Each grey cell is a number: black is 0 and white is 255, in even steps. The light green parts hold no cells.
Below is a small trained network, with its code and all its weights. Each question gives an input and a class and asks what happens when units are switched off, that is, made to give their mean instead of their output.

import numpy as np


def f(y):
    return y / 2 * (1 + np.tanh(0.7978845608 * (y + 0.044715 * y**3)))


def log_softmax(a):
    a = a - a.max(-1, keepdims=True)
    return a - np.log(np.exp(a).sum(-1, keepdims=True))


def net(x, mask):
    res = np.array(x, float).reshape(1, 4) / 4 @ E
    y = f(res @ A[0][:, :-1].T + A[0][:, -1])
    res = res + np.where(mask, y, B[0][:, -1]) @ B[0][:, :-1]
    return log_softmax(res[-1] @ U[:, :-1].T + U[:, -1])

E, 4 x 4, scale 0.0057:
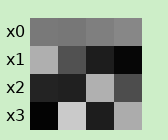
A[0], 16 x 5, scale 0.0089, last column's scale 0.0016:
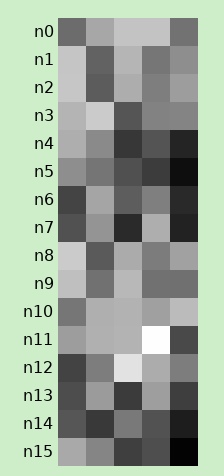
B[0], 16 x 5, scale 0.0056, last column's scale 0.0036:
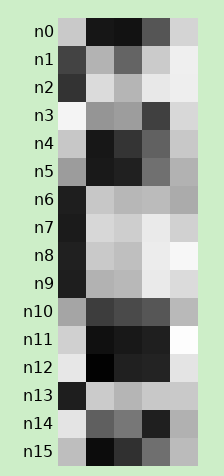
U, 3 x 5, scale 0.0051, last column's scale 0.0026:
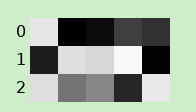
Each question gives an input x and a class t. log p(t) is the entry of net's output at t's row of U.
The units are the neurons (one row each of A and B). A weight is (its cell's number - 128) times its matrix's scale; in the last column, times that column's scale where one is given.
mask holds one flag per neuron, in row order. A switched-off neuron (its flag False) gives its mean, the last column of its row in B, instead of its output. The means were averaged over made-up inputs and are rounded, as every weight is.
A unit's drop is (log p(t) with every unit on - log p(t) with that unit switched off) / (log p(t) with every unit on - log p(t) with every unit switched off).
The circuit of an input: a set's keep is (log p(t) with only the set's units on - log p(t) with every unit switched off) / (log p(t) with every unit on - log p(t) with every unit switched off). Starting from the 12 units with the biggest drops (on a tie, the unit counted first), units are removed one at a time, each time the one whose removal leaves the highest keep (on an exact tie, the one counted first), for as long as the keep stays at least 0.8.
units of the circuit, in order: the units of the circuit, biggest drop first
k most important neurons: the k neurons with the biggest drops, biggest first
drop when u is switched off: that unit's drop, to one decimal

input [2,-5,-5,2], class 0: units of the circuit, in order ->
[n11]
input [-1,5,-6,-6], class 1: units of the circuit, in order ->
[n8, n2]
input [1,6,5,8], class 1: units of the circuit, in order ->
[n7, n13]
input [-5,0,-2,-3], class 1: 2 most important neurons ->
[n12, n11]
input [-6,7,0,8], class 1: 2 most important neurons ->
[n7, n13]
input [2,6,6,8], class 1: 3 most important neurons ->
[n7, n13, n6]
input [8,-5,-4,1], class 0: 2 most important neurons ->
[n11, n0]
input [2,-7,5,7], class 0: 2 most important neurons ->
[n12, n0]
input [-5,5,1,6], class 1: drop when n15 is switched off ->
-0.1
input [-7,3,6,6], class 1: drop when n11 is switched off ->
0.3
